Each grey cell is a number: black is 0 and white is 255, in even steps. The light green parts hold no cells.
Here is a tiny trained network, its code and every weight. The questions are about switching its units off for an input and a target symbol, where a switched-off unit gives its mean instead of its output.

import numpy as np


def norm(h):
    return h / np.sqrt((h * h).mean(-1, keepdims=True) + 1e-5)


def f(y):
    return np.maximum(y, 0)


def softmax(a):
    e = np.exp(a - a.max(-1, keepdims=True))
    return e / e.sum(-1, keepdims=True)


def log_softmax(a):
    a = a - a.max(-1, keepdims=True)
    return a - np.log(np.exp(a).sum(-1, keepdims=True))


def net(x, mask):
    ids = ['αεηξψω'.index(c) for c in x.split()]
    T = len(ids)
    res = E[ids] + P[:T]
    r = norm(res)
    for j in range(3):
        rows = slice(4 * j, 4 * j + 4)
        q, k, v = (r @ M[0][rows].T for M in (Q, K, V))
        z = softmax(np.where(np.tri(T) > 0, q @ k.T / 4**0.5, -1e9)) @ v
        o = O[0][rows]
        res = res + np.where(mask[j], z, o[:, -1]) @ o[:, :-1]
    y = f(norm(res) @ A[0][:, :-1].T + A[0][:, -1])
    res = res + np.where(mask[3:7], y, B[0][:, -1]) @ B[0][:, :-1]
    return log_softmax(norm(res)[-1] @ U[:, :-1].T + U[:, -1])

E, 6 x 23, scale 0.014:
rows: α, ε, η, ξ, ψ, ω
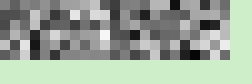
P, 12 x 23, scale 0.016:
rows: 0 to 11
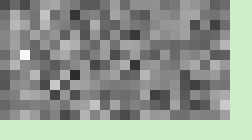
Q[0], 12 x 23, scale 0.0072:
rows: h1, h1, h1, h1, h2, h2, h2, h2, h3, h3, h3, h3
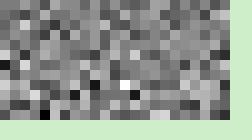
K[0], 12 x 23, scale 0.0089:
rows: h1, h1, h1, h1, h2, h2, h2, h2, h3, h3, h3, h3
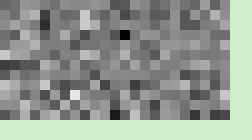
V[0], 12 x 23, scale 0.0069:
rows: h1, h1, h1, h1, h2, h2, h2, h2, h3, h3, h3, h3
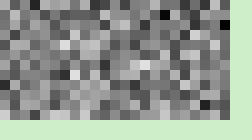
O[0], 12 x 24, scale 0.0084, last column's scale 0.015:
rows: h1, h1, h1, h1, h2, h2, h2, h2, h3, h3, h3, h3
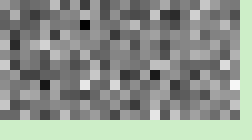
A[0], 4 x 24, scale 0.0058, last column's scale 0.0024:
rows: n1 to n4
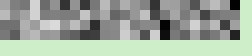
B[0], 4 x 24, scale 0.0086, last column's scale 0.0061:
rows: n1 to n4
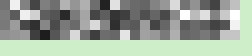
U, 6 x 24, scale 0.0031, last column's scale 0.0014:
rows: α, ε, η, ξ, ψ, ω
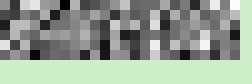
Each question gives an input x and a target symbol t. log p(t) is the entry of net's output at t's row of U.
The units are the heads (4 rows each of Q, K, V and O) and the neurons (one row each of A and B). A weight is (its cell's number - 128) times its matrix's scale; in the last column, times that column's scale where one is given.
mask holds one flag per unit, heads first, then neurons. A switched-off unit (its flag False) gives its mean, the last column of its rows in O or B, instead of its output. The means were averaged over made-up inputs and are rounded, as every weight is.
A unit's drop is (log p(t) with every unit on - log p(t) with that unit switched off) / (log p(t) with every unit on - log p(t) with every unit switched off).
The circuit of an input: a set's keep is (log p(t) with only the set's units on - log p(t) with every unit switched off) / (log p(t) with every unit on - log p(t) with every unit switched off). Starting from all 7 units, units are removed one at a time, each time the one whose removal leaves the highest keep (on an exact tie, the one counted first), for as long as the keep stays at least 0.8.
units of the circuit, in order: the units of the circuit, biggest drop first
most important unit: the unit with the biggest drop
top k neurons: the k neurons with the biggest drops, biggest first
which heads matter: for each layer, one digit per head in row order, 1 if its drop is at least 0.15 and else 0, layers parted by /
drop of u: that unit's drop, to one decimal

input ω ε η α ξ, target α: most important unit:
h3
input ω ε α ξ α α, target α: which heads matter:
110
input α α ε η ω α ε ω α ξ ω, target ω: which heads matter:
101
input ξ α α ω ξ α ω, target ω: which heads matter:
100
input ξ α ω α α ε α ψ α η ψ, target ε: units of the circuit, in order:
(h2; n3)
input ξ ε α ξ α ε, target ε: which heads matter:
010
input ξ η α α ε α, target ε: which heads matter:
010
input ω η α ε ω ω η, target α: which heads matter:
011
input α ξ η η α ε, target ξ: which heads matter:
001
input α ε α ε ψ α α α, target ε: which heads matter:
001
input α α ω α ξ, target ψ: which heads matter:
011
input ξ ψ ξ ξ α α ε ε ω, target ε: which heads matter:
010
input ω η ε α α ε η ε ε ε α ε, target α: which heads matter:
011
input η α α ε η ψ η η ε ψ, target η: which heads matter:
110
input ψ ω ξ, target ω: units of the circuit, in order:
(h2)
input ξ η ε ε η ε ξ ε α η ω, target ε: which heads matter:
110
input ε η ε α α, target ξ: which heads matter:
010
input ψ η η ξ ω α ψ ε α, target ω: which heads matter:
010
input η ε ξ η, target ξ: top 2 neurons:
(n3; n4)
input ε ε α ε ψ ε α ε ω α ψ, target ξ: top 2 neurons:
(n1; n4)
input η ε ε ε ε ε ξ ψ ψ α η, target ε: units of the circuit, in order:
(h3)
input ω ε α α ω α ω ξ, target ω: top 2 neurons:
(n1; n2)
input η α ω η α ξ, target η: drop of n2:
-0.1
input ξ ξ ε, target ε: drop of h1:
0.1
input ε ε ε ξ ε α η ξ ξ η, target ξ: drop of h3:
0.2
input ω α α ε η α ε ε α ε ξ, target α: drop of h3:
0.3
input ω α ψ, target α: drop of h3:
0.2
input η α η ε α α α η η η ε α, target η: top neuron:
(n3)
